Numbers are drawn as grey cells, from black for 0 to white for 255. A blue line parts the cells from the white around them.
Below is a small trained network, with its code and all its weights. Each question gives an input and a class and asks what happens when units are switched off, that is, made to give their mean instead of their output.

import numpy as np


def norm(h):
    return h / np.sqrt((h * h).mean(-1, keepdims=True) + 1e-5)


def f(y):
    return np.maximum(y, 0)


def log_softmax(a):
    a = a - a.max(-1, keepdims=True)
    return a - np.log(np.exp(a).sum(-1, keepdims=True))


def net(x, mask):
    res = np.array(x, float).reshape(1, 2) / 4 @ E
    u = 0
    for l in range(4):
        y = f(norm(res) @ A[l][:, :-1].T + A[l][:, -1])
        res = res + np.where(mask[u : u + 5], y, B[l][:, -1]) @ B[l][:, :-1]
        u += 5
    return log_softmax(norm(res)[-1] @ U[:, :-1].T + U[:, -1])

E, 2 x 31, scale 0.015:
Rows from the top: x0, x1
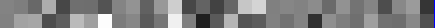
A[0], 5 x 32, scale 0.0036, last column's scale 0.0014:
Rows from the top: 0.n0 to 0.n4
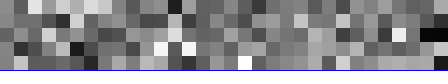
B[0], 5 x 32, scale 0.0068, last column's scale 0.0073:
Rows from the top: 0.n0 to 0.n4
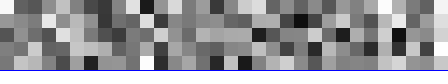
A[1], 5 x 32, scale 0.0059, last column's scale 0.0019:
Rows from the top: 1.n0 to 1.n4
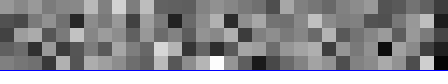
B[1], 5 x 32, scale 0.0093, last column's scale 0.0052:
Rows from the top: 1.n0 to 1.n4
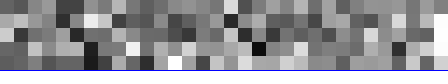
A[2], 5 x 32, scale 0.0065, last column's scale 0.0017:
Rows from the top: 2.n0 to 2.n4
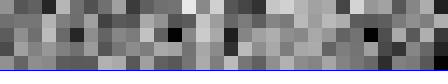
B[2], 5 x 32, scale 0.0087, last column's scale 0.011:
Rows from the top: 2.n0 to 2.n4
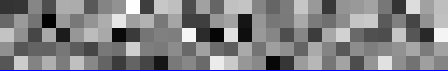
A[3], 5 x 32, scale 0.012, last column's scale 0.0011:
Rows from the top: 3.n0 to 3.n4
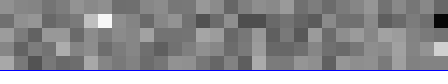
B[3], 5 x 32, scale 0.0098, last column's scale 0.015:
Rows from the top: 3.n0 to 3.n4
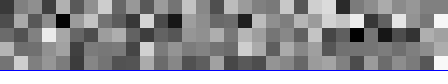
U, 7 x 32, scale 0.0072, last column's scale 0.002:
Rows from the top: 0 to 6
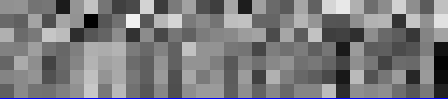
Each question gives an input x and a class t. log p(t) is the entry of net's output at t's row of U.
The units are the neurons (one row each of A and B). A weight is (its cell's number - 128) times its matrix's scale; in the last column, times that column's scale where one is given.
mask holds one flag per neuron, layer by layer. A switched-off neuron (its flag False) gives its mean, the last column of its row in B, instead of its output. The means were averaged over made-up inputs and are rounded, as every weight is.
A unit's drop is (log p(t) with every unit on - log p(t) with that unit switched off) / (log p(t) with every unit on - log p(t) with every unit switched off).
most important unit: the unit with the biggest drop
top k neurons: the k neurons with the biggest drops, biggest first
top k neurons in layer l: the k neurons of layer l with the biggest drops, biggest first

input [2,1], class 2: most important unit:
2.n2
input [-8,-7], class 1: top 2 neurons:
(1.n4; 2.n0)
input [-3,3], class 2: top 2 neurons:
(2.n2; 0.n0)
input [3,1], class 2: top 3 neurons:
(0.n1; 0.n2; 2.n2)
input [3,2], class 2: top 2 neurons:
(0.n1; 2.n2)
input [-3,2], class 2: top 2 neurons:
(0.n0; 0.n2)
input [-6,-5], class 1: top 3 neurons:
(1.n4; 0.n1; 2.n0)
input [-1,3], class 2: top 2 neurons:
(2.n2; 0.n0)
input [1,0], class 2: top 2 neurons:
(0.n1; 1.n3)
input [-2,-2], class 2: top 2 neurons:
(0.n3; 2.n2)
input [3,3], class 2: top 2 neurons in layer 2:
(2.n2; 2.n1)
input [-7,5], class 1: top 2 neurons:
(1.n4; 0.n3)
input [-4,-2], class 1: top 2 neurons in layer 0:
(0.n1; 0.n4)
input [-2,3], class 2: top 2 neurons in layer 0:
(0.n0; 0.n3)
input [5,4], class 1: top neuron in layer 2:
(2.n2)
